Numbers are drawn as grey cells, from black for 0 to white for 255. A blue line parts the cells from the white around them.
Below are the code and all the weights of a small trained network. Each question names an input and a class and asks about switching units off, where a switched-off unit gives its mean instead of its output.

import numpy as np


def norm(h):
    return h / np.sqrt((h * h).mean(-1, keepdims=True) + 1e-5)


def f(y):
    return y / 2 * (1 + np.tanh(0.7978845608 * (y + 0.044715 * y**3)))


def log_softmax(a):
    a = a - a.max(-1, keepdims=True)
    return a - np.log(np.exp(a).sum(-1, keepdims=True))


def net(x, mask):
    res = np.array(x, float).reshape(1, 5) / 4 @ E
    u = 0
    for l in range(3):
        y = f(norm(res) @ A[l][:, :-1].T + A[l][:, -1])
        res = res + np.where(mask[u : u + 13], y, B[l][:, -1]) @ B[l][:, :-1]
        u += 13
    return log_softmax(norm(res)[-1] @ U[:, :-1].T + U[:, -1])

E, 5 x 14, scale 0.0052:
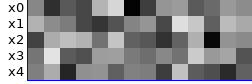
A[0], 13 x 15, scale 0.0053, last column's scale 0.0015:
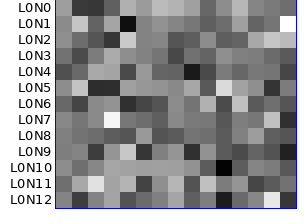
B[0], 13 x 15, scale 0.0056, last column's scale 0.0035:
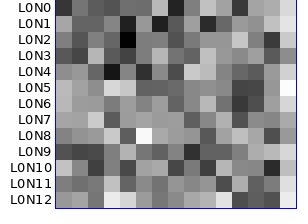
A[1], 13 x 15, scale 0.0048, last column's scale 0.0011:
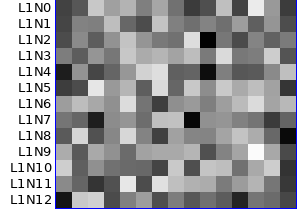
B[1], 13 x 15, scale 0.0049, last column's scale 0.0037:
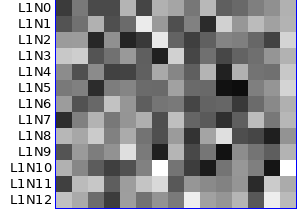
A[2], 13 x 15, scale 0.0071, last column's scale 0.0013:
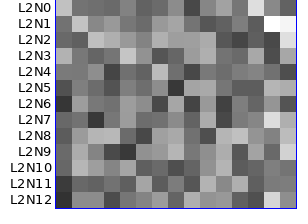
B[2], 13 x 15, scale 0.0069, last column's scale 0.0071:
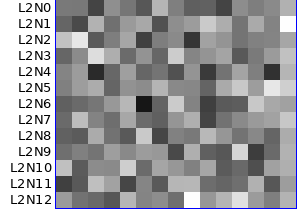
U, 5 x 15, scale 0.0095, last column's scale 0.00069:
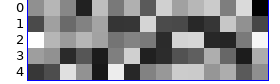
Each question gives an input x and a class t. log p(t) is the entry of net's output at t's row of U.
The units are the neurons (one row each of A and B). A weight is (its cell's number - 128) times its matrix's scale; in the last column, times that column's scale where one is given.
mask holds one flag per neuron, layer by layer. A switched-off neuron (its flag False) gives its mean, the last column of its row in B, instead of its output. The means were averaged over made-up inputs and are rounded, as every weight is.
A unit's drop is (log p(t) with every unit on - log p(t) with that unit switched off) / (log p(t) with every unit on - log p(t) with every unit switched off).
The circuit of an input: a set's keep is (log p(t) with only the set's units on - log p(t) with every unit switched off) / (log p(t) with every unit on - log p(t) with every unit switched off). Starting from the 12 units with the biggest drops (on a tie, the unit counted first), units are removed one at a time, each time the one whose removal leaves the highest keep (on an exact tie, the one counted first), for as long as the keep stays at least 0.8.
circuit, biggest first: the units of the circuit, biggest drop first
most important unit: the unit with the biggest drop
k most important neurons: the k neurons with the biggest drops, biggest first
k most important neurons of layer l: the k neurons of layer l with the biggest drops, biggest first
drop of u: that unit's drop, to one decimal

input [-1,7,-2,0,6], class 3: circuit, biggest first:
L1N10
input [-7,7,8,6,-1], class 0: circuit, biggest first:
L1N12, L2N9
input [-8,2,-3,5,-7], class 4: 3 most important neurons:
L2N1, L2N8, L0N9
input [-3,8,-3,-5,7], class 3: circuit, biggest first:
L1N10, L2N4
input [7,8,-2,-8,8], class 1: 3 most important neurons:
L0N9, L1N7, L0N5
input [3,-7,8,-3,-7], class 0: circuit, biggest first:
L0N4, L1N12
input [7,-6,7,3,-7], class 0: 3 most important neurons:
L1N12, L0N4, L1N0
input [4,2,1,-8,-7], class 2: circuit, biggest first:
L0N12, L2N2
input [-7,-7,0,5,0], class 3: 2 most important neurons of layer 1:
L1N2, L1N4
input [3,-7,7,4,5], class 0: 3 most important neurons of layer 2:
L2N5, L2N12, L2N0
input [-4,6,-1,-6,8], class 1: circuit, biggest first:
L0N9, L1N7
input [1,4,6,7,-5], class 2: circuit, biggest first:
L0N5, L2N10
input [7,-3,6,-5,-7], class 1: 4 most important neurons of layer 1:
L1N9, L1N5, L1N0, L1N3
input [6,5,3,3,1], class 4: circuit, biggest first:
L0N2
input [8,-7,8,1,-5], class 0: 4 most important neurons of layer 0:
L0N4, L0N1, L0N11, L0N12
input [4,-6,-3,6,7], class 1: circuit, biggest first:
L0N9, L2N6
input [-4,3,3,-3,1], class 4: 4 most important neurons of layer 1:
L1N2, L1N4, L1N5, L1N8
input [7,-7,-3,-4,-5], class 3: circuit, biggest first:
L0N10, L1N2
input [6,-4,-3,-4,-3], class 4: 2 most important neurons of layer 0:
L0N10, L0N5
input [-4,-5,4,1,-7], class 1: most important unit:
L1N9
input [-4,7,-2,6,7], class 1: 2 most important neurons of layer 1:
L1N7, L1N2
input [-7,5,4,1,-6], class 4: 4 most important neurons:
L2N8, L0N9, L2N1, L0N1
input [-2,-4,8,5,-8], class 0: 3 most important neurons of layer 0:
L0N4, L0N9, L0N12
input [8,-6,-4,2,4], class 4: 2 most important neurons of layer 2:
L2N11, L2N3
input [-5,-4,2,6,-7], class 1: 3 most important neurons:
L1N5, L0N12, L1N9
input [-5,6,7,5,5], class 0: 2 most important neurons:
L1N12, L0N12
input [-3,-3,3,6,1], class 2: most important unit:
L0N5
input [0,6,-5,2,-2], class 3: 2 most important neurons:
L1N10, L0N4
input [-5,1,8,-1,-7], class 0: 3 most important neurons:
L0N4, L1N12, L2N12
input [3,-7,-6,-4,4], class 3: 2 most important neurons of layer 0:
L0N10, L0N4
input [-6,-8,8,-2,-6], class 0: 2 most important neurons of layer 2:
L2N1, L2N12
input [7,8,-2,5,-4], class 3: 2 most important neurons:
L1N10, L2N0
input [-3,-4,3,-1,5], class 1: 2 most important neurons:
L0N9, L1N10
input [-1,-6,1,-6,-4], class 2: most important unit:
L0N12
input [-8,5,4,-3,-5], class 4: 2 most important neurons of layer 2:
L2N1, L2N8
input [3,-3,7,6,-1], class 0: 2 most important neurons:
L1N12, L0N12
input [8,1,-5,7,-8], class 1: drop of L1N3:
0.2
